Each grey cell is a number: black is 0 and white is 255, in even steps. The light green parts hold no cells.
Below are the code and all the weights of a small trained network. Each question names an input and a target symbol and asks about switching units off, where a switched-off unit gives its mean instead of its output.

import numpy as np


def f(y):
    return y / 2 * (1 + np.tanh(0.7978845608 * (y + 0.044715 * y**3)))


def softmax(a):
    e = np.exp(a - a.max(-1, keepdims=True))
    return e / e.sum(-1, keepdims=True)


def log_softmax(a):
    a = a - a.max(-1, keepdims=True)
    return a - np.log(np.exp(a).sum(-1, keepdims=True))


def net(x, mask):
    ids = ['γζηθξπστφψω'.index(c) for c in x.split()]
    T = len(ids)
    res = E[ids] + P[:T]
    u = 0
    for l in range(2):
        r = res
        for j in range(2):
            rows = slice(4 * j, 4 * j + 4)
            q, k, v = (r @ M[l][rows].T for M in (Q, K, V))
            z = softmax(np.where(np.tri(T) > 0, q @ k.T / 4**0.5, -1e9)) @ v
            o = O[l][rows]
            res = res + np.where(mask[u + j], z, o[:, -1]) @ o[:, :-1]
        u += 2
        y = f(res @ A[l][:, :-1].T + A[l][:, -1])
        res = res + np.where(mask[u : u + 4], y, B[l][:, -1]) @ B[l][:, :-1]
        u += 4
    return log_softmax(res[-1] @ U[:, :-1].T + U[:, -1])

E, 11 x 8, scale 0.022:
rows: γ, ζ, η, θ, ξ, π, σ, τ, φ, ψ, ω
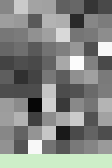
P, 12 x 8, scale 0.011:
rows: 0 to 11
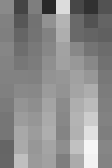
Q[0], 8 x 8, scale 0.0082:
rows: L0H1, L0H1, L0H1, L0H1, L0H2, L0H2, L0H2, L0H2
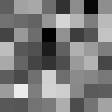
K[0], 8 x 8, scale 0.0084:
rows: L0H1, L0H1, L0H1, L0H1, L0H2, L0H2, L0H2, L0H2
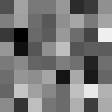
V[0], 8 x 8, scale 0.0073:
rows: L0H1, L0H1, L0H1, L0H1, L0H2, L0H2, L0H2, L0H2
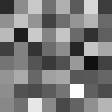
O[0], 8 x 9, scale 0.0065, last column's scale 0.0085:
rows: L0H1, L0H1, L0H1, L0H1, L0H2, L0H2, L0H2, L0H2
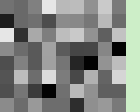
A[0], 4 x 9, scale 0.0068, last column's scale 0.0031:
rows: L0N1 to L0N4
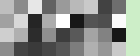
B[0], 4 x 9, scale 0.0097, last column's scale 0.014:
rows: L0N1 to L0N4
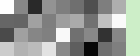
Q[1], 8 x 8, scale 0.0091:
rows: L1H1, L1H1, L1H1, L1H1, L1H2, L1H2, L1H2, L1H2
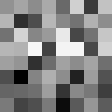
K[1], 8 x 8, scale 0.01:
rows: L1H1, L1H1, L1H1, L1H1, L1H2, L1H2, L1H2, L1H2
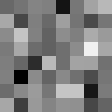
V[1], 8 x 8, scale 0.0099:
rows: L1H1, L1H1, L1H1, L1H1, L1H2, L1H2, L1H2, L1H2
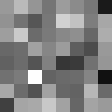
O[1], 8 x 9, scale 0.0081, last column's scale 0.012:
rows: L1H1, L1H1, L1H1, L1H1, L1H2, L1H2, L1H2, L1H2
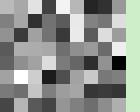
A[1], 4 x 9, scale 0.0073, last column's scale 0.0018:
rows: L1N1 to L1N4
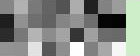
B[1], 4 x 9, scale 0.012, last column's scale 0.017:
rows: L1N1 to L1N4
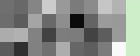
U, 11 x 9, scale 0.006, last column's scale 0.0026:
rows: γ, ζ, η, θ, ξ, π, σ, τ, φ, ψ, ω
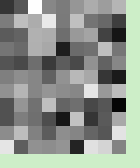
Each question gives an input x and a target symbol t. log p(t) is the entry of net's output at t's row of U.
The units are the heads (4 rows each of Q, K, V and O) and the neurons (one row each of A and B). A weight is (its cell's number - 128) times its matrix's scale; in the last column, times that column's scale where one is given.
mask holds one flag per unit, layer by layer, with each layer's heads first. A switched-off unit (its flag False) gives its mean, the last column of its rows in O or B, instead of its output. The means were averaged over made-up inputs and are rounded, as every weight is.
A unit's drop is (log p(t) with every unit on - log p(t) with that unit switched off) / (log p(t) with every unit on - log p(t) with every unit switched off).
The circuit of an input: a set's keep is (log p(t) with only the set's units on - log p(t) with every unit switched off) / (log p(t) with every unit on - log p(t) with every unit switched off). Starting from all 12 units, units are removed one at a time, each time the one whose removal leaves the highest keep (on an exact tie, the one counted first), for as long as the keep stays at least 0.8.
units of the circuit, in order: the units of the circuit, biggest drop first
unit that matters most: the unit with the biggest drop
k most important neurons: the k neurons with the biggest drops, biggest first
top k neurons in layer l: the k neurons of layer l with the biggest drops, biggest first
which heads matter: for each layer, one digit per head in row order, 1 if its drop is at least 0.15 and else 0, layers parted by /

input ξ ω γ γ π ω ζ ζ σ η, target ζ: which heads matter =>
00 / 01
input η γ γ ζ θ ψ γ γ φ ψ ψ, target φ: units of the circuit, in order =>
(L1H1 L0H1 L0N2)
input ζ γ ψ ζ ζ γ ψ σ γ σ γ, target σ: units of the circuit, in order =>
(L1H1 L1N4)
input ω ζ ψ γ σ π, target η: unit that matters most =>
L0N1
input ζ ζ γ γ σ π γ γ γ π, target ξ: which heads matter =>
11 / 01
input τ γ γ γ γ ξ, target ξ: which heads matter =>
00 / 00
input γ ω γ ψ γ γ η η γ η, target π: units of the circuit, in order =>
(L0H2 L1H2 L1H1)
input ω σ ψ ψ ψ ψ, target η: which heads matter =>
10 / 01
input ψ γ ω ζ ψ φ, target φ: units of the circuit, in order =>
(L1H1 L0H2)
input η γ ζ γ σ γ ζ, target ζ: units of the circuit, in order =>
(L1H2 L1N4)
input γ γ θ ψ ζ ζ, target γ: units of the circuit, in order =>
(L0N2 L1H2)
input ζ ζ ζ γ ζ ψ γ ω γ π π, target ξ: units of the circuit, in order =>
(L1H2 L0N2)
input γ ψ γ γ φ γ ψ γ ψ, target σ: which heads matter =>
01 / 01
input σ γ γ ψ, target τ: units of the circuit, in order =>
(L1H2 L0H2)
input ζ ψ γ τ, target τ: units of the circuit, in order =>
(L1H2)
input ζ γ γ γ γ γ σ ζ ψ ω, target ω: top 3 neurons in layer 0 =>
(L0N1 L0N3 L0N2)
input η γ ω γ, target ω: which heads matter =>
01 / 00
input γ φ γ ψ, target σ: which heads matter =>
11 / 01
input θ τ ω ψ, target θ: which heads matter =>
01 / 11
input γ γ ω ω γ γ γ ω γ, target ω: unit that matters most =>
L0H2
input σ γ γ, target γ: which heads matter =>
10 / 00
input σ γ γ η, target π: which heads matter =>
11 / 11
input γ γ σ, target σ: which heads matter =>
11 / 01
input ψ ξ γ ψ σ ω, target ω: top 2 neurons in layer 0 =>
(L0N1 L0N2)
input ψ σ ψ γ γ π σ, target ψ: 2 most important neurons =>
(L1N3 L0N1)
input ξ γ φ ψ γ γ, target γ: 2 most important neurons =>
(L1N4 L1N1)
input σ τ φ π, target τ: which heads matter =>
00 / 01
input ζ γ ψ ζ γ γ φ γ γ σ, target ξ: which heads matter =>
11 / 01
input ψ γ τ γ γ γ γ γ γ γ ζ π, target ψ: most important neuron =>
(L1N3)
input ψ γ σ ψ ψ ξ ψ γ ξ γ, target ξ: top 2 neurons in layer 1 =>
(L1N2 L1N4)
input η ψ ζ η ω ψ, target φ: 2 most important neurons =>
(L0N1 L0N2)
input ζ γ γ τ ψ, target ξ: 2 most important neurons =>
(L0N2 L1N2)
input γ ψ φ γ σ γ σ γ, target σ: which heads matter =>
00 / 11
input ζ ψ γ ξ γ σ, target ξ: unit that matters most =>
L0N2
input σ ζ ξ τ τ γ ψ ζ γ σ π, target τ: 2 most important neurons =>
(L0N2 L0N4)
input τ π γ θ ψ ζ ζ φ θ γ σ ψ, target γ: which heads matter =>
10 / 10
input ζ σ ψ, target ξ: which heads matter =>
01 / 01
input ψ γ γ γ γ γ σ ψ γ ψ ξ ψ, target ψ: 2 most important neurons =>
(L1N3 L0N2)
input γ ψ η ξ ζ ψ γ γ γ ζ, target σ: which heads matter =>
10 / 10
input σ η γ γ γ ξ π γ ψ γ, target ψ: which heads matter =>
10 / 10
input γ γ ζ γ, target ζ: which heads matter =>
11 / 10
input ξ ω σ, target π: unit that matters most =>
L1H1
